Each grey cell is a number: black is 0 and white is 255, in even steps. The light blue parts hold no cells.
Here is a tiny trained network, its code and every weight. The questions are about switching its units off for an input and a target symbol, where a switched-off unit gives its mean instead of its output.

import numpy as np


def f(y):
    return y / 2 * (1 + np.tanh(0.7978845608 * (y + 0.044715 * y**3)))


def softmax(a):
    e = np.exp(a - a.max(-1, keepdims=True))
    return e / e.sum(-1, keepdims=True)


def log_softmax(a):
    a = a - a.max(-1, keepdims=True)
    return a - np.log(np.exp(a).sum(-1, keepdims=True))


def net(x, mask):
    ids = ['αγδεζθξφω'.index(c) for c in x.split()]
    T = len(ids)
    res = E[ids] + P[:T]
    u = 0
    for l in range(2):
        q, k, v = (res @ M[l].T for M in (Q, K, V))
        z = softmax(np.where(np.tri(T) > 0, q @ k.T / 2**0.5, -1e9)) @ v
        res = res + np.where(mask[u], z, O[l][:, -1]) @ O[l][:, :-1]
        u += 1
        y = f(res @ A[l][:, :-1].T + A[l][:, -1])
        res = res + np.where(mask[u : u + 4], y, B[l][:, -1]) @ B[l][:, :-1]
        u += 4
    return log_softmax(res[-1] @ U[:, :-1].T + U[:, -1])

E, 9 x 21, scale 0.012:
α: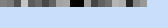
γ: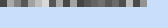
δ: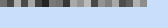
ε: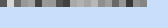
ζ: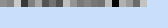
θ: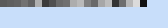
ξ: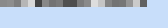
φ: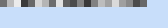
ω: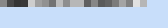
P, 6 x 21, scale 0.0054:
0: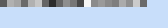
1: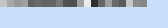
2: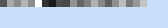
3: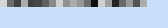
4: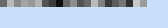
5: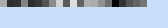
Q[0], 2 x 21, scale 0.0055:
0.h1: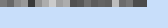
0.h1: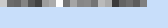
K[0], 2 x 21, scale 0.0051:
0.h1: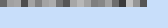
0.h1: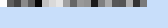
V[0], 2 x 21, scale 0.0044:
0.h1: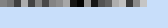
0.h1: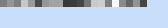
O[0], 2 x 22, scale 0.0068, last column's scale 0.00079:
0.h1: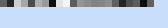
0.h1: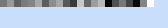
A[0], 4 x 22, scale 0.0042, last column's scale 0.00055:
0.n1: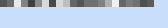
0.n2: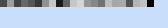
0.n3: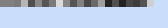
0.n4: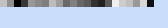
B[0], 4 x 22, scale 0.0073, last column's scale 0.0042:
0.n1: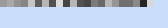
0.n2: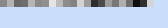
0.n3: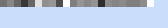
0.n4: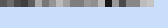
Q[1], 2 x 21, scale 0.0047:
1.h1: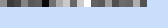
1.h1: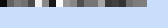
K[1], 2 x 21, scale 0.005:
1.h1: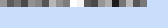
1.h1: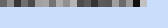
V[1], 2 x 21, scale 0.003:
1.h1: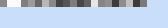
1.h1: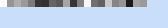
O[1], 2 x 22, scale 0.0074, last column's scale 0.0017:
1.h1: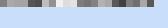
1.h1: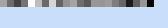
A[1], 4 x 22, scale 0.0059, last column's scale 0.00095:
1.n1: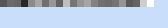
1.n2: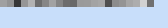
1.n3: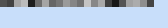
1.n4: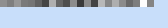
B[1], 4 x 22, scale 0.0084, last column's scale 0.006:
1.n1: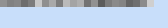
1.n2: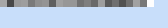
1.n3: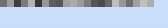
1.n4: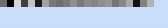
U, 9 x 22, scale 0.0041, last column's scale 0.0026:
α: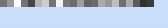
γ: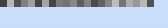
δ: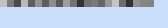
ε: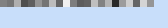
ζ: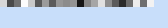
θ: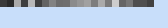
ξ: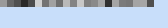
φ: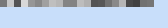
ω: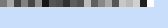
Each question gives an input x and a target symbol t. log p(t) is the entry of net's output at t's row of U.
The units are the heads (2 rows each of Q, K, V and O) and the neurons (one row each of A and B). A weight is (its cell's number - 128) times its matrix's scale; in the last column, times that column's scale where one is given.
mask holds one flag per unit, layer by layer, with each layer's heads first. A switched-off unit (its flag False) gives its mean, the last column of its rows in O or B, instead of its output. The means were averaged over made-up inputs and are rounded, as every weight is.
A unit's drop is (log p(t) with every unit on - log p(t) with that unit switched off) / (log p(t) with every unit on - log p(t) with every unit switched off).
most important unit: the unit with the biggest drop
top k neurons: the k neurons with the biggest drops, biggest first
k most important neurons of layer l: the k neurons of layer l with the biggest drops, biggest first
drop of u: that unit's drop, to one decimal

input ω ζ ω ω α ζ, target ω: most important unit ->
1.h1
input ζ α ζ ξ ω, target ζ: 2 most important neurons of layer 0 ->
0.n3, 0.n2
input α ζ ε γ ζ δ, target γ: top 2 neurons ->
1.n3, 0.n2
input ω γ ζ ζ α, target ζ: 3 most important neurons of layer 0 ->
0.n3, 0.n2, 0.n1
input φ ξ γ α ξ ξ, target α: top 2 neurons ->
0.n1, 0.n3
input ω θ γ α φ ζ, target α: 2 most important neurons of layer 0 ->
0.n1, 0.n3
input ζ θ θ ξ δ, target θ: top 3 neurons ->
1.n4, 0.n3, 0.n1
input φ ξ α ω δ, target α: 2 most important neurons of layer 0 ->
0.n1, 0.n3
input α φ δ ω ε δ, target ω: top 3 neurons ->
1.n4, 1.n2, 0.n4
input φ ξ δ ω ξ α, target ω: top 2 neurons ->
0.n4, 1.n2
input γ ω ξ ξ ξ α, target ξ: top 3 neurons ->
0.n3, 1.n1, 0.n1
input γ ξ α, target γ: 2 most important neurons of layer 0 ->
0.n2, 0.n4
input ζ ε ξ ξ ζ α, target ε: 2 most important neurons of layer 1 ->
1.n4, 1.n1
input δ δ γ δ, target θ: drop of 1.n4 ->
0.8
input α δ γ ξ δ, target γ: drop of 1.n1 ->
0.1
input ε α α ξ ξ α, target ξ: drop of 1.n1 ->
0.3
